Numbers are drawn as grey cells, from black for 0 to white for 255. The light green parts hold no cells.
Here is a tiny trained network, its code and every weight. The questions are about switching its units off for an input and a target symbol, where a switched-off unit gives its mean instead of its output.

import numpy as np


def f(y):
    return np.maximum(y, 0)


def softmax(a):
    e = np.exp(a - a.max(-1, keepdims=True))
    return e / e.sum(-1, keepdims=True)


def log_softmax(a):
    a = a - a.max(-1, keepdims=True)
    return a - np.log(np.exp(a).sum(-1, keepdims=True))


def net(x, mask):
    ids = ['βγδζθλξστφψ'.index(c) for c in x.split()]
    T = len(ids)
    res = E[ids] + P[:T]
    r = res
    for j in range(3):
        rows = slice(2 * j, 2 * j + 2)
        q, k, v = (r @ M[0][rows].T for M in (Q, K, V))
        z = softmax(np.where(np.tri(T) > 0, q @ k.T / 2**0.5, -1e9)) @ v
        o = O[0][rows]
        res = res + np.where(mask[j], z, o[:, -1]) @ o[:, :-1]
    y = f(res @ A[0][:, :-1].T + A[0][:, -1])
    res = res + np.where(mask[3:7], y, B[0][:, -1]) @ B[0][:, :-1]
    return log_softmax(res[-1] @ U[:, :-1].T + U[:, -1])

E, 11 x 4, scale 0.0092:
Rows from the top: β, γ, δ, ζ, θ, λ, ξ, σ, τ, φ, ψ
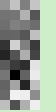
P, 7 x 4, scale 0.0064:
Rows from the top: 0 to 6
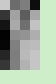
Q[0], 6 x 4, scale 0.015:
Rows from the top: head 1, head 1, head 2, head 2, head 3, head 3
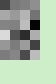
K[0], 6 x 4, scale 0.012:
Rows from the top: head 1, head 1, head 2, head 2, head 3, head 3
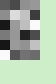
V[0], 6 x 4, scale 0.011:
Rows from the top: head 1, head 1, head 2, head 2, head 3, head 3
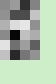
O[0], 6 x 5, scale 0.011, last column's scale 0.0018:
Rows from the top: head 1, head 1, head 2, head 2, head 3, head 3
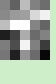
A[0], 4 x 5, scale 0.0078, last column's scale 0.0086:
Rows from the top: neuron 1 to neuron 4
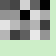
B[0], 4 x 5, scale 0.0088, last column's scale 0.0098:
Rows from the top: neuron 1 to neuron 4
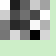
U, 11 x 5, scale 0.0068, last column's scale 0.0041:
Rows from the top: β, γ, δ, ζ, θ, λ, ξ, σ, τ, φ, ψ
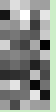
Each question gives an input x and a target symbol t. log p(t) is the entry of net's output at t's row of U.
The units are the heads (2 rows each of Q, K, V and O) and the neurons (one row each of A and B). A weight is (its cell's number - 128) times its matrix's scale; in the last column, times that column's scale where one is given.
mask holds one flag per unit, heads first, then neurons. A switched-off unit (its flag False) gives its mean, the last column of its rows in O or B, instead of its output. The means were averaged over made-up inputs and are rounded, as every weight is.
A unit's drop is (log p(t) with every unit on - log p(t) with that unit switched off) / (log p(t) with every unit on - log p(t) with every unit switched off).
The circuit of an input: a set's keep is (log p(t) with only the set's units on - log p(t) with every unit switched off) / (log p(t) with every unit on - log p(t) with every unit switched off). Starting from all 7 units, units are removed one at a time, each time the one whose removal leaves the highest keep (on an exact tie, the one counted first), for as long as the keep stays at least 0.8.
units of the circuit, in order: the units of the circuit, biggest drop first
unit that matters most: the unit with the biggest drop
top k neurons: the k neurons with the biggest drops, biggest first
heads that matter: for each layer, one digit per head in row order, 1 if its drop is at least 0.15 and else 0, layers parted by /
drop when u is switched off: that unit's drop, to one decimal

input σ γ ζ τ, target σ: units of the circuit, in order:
(head 2)
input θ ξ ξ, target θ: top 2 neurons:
(neuron 3; neuron 2)
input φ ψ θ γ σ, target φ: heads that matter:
110
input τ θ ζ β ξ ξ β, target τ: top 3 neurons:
(neuron 4; neuron 2; neuron 1)
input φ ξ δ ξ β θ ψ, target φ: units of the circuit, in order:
(neuron 3; head 2; neuron 2)
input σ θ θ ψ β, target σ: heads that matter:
011
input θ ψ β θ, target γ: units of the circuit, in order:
(head 2; neuron 2)
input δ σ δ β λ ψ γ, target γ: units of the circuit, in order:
(head 2; neuron 2)
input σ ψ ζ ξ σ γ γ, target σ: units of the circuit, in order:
(head 2; neuron 4)
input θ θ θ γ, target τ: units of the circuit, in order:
(head 3; neuron 3)
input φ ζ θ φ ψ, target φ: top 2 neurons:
(neuron 3; neuron 4)
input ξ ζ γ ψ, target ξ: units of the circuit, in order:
(head 2; neuron 4; neuron 3)
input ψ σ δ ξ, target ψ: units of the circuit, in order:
(head 3; neuron 1; head 2)
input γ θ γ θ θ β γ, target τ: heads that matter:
101
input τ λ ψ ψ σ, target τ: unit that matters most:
neuron 4
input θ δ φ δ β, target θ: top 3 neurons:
(neuron 3; neuron 2; neuron 4)
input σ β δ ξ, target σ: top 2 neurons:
(neuron 1; neuron 2)
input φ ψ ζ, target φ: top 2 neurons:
(neuron 3; neuron 4)
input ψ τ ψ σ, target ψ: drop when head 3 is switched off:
1.4
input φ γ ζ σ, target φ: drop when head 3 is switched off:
0.2
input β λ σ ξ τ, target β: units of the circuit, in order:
(head 2)
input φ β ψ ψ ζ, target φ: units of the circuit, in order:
(neuron 3; head 2; neuron 4; head 1)
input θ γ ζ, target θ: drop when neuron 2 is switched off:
0.3
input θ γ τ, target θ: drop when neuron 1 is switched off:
-0.1
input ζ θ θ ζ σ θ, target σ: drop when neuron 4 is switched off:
0.3
